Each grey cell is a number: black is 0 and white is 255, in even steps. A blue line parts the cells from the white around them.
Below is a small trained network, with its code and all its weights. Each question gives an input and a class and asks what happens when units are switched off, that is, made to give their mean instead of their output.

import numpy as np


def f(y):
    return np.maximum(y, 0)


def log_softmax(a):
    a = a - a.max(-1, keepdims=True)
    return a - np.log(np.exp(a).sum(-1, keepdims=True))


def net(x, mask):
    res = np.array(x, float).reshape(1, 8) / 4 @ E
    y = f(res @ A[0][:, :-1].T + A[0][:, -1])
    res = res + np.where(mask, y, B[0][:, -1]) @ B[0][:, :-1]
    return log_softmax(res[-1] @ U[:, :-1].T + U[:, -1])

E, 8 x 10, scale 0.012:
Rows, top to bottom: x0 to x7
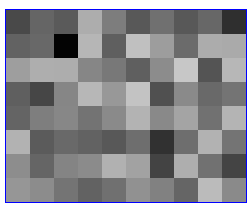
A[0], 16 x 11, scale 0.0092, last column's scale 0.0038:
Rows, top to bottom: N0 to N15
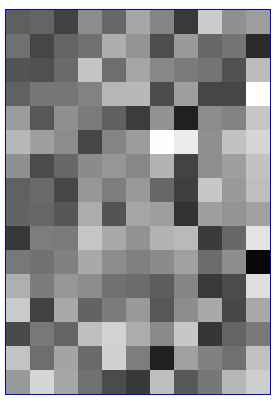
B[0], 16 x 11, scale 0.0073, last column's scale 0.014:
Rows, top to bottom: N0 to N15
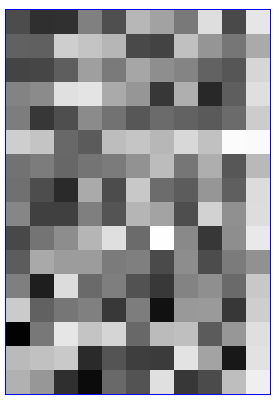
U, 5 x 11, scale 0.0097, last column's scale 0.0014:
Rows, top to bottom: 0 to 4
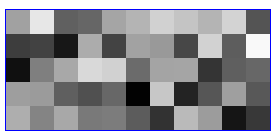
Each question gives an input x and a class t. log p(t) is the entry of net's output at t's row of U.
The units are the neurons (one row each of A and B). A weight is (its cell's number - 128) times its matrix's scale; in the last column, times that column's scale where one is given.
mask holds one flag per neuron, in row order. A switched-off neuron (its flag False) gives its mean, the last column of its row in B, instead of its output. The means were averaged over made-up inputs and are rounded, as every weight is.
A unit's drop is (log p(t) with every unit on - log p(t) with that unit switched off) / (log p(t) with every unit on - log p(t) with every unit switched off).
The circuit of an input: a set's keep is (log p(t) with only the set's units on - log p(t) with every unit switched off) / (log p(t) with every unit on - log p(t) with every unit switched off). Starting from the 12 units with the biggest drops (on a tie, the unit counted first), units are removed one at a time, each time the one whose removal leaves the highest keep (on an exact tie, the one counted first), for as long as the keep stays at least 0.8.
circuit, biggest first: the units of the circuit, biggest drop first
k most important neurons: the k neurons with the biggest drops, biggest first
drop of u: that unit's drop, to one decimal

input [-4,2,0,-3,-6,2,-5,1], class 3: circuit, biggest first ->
N15
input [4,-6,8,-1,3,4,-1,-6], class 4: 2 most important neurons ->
N14, N11
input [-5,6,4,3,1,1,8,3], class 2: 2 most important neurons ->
N13, N15
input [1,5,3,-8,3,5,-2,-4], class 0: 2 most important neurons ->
N5, N11
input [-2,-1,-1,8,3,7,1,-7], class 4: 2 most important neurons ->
N14, N12
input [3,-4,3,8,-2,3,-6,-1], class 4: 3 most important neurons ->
N13, N9, N11
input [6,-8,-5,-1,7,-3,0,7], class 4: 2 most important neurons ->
N13, N9
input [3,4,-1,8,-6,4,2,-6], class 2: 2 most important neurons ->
N3, N13
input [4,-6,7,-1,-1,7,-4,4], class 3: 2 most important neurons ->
N15, N3
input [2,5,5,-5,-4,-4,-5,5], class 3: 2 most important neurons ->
N15, N4
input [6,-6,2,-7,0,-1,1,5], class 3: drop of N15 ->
0.1
